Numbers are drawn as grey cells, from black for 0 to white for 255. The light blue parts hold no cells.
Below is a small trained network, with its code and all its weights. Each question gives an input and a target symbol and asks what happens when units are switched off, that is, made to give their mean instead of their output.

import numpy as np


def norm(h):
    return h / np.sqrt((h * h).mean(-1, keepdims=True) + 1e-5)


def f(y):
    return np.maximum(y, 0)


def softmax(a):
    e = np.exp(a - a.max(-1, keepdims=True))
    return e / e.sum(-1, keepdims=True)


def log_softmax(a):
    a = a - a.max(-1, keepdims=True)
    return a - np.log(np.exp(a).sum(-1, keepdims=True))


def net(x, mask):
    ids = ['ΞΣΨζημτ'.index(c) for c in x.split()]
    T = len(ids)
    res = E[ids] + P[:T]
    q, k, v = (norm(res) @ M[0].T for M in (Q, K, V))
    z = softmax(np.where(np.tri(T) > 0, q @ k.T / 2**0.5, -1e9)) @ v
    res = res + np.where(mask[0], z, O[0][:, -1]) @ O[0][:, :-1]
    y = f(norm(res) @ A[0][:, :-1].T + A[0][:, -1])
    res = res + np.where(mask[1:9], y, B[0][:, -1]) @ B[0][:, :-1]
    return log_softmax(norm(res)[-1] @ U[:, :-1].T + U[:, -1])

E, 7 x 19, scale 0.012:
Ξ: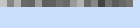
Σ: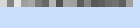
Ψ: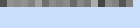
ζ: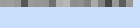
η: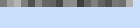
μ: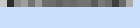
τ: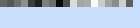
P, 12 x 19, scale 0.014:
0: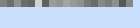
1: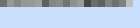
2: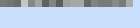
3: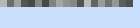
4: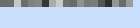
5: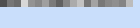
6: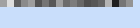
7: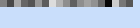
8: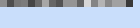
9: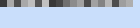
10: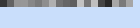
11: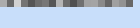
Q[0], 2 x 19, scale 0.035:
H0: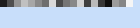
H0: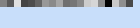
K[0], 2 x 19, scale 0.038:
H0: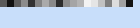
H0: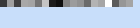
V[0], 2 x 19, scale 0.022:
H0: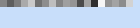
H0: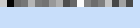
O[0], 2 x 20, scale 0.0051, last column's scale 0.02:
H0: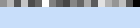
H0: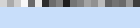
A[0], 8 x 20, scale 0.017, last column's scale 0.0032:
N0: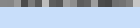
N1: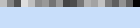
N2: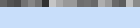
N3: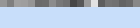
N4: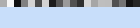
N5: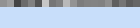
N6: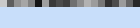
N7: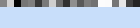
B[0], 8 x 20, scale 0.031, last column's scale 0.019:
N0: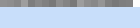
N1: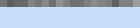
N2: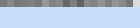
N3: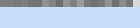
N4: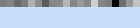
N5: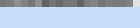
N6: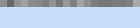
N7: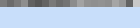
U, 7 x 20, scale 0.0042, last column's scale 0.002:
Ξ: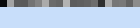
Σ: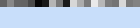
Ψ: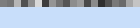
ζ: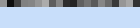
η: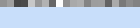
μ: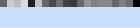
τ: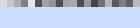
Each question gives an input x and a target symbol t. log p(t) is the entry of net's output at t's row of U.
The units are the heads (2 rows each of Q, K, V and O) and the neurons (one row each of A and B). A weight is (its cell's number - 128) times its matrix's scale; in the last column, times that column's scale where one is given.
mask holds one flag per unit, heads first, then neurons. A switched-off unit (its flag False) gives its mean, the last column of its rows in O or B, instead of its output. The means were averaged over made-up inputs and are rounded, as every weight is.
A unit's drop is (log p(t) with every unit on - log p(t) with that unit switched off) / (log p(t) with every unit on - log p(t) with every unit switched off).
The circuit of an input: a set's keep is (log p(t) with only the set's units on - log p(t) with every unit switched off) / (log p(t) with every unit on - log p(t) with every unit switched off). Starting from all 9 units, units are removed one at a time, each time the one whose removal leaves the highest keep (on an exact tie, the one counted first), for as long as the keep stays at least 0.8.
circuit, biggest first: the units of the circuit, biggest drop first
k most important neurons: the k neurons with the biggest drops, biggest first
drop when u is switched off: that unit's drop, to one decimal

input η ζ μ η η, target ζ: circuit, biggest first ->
H0, N1, N7
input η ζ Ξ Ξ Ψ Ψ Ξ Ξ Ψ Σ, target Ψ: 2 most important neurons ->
N7, N4
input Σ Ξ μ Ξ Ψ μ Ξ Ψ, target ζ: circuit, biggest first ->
H0, N1
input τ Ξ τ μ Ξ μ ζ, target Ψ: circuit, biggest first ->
H0
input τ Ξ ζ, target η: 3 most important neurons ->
N5, N7, N4
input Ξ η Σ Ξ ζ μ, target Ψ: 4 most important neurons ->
N7, N0, N4, N1
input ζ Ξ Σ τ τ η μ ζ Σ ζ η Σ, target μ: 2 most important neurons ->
N0, N4
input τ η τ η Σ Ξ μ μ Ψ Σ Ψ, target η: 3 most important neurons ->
N5, N7, N0
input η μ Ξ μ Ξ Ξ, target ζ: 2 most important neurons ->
N1, N4
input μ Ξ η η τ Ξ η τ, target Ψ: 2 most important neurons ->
N7, N0
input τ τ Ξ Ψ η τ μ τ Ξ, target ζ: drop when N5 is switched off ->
0.0
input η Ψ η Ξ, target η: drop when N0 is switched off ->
0.1
